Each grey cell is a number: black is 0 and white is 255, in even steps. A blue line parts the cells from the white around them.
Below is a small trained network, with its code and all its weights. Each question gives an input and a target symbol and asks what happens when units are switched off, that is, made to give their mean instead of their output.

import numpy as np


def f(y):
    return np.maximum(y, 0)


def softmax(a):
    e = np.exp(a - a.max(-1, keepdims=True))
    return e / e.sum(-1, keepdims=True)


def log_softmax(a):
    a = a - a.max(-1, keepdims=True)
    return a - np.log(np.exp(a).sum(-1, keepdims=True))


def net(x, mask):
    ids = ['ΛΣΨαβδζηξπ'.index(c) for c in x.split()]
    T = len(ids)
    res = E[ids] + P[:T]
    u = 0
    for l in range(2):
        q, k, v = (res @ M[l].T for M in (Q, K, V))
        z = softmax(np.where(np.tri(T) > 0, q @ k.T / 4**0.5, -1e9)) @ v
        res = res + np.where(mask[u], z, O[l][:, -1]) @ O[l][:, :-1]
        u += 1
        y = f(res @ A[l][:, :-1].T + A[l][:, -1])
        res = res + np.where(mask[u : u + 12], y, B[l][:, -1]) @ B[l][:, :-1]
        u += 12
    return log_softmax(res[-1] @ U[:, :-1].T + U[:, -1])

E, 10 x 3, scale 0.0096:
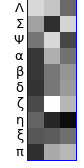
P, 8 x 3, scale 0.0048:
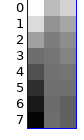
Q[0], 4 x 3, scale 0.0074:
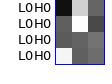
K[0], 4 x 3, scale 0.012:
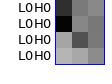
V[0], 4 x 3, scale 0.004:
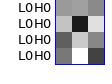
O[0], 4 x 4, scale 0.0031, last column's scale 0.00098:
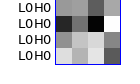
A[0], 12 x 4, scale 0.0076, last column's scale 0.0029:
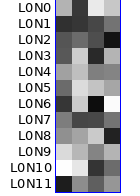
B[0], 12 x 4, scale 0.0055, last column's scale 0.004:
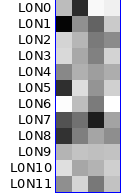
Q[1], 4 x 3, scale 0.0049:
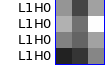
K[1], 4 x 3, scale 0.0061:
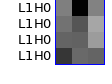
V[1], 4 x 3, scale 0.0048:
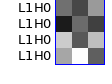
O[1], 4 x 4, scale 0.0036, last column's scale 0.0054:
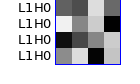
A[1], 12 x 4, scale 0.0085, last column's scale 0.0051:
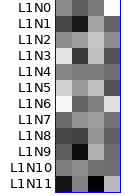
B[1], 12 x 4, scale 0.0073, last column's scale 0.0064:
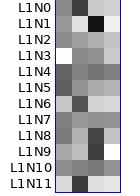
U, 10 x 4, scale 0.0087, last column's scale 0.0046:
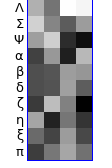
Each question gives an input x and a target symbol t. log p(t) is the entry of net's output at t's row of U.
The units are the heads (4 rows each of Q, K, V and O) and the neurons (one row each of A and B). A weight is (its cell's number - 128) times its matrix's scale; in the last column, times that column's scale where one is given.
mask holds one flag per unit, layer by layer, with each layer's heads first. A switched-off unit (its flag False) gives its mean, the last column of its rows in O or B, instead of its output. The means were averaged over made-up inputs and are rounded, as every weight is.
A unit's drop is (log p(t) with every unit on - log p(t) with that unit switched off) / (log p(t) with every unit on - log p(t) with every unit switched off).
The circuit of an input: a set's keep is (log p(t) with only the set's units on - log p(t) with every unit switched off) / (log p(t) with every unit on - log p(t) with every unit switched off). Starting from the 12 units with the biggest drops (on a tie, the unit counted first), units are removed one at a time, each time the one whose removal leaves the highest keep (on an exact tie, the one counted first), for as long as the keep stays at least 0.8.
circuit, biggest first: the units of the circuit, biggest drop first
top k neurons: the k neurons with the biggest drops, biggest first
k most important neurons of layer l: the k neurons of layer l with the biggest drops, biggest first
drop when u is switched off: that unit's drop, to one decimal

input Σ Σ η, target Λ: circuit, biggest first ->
[L1N11 L1N1]
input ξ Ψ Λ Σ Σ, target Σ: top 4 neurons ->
[L1N1 L1N9 L0N0 L1N3]
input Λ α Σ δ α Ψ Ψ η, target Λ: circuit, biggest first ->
[L1N11]
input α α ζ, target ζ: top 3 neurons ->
[L1N11 L0N5 L1N6]
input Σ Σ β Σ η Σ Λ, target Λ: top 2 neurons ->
[L1N6 L1N1]
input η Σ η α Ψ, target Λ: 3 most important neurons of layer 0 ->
[L0N1 L0N10 L0N7]
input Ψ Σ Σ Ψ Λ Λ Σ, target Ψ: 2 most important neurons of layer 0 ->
[L0N0 L0N6]
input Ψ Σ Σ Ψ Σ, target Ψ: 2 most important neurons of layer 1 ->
[L1N1 L1N9]
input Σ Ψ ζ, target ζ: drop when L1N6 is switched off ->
0.2
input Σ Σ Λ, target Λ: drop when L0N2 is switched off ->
0.0
